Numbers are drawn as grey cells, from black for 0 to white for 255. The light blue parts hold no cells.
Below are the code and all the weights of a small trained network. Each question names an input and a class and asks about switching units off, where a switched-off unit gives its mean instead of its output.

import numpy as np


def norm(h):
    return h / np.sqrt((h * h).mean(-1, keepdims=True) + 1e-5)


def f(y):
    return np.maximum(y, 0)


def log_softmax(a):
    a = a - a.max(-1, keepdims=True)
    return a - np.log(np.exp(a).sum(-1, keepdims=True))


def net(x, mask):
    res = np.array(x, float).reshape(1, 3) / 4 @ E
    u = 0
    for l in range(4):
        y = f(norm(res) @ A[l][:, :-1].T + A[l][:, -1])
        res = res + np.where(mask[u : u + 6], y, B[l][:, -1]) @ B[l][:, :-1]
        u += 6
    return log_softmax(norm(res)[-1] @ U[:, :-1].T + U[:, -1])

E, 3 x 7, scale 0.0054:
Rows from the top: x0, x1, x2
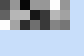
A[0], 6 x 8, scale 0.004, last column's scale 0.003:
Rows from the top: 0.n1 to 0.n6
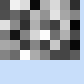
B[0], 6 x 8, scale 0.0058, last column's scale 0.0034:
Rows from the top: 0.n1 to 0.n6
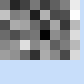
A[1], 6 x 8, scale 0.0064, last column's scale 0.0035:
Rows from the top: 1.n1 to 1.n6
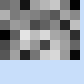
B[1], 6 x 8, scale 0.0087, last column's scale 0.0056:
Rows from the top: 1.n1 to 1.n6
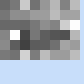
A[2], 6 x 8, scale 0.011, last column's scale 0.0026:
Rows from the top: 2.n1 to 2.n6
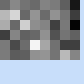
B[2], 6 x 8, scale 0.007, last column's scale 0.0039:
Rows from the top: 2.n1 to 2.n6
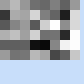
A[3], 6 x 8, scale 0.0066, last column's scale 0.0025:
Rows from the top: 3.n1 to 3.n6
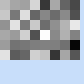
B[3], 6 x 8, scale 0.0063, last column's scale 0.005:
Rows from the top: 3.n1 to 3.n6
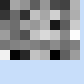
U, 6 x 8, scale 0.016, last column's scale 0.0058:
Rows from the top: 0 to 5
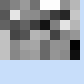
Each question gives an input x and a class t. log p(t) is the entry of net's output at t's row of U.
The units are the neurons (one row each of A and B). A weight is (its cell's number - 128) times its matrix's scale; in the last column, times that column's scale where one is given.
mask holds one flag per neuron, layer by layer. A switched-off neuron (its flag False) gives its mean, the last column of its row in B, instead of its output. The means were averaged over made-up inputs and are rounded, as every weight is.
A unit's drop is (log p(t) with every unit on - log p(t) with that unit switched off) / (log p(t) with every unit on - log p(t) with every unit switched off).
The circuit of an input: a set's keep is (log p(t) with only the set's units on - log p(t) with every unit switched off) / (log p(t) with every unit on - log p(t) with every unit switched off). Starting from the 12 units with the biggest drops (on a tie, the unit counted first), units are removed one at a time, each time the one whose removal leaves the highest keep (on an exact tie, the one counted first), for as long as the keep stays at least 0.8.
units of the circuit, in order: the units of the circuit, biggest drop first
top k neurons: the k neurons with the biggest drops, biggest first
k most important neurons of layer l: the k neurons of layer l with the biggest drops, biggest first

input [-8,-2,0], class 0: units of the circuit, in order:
2.n3
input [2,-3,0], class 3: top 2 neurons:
0.n2, 1.n4
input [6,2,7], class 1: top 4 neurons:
2.n2, 2.n3, 0.n5, 0.n6
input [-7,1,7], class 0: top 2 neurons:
2.n3, 1.n4
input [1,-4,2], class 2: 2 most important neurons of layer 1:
1.n4, 1.n5
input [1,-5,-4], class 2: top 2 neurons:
0.n4, 2.n5
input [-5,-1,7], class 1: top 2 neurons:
2.n2, 1.n6
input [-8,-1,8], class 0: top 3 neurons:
2.n3, 1.n4, 2.n4
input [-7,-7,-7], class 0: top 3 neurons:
2.n3, 0.n6, 0.n1
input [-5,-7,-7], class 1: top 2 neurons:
1.n4, 2.n4
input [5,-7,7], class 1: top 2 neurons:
2.n2, 0.n1
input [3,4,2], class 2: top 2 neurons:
0.n1, 1.n4
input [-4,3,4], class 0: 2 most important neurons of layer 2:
2.n5, 2.n4
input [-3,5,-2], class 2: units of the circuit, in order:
0.n1
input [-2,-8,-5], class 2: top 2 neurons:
2.n5, 0.n4
